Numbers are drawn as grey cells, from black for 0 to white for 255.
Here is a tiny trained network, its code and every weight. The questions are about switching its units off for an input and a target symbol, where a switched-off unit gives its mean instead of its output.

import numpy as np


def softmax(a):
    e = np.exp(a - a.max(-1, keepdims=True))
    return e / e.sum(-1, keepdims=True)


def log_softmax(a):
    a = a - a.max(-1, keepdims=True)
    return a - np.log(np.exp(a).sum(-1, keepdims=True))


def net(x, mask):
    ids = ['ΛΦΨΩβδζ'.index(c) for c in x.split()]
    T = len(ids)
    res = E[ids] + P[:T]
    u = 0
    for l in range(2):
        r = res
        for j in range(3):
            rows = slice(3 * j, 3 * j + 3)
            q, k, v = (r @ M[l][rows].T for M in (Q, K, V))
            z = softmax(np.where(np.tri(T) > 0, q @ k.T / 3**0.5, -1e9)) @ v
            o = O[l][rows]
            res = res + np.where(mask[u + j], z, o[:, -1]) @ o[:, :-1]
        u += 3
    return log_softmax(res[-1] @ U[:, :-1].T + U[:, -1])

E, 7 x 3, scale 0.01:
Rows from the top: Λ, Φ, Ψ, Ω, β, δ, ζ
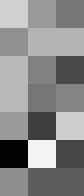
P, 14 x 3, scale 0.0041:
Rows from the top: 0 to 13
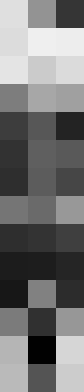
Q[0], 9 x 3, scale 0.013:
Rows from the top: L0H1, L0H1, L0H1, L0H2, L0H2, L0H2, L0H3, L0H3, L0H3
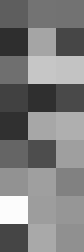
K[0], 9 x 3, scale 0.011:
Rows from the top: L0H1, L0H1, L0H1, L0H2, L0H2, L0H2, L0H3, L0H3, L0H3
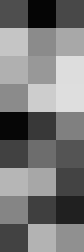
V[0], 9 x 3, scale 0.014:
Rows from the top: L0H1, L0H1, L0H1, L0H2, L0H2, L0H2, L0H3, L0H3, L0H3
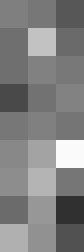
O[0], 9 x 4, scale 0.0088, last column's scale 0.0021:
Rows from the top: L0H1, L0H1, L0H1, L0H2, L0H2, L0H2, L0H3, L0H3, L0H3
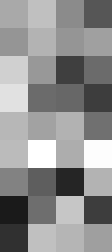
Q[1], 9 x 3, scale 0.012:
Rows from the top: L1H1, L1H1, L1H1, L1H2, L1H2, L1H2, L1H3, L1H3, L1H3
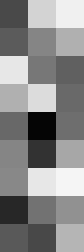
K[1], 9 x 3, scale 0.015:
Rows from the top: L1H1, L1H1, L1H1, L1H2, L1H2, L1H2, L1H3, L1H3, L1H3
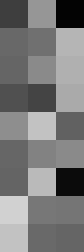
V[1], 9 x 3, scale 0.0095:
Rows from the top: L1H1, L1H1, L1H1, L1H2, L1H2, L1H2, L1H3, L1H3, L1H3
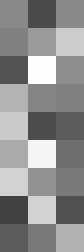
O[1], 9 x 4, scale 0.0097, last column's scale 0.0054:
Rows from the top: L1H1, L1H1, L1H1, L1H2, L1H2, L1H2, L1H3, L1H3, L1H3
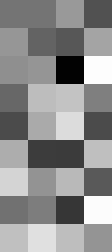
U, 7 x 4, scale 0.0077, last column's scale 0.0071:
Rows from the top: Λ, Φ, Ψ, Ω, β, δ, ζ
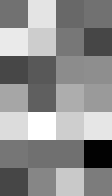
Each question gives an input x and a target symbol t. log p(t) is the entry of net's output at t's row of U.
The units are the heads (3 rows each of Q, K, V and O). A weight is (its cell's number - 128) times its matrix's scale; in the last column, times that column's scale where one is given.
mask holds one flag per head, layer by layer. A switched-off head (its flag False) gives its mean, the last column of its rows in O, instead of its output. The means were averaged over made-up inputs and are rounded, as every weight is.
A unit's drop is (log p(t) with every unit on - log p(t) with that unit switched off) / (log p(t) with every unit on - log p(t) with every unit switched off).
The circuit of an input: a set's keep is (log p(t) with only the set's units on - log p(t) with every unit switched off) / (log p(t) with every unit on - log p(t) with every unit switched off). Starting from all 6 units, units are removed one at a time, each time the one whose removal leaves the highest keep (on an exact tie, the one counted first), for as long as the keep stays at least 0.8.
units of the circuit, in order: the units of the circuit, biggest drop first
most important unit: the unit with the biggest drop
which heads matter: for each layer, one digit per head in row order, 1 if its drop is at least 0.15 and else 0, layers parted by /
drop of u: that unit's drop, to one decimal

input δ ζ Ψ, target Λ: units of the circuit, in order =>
L0H3; L1H3
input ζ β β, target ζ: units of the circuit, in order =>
L0H2; L1H1; L1H2
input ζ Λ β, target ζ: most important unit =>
L0H2
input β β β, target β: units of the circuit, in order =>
L1H3; L1H2
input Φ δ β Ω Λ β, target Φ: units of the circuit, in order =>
L0H2; L1H1; L1H2; L1H3
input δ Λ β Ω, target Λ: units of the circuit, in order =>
L1H3; L0H3; L1H1
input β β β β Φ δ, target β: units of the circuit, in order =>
L1H3; L0H3; L1H2
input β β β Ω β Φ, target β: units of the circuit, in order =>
L0H3; L1H3; L1H2
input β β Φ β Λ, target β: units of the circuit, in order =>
L1H2; L1H3
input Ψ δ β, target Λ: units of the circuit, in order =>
L0H3; L1H1
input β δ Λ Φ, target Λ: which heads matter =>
000 / 101
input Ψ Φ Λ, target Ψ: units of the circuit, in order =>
L0H2; L0H3
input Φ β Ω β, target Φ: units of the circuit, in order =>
L0H2; L1H1; L0H3
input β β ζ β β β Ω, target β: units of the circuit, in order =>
L1H3; L0H3; L1H2
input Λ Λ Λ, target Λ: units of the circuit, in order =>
L0H3; L0H2; L1H1
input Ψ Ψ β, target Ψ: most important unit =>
L0H2
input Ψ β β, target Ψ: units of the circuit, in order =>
L0H2; L0H1
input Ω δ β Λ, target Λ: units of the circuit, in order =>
L1H3; L0H3; L1H1
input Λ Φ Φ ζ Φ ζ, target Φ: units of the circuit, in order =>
L1H2; L0H3; L0H2; L1H1
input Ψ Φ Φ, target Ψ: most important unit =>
L0H2
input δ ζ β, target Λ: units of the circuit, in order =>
L0H3; L1H3
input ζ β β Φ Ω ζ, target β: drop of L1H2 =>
0.2
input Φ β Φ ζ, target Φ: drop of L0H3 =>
0.1
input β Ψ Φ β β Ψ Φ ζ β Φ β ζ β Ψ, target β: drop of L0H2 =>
-0.2
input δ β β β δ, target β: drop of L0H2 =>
0.4
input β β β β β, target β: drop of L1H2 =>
0.1
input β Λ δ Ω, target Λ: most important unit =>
L1H3
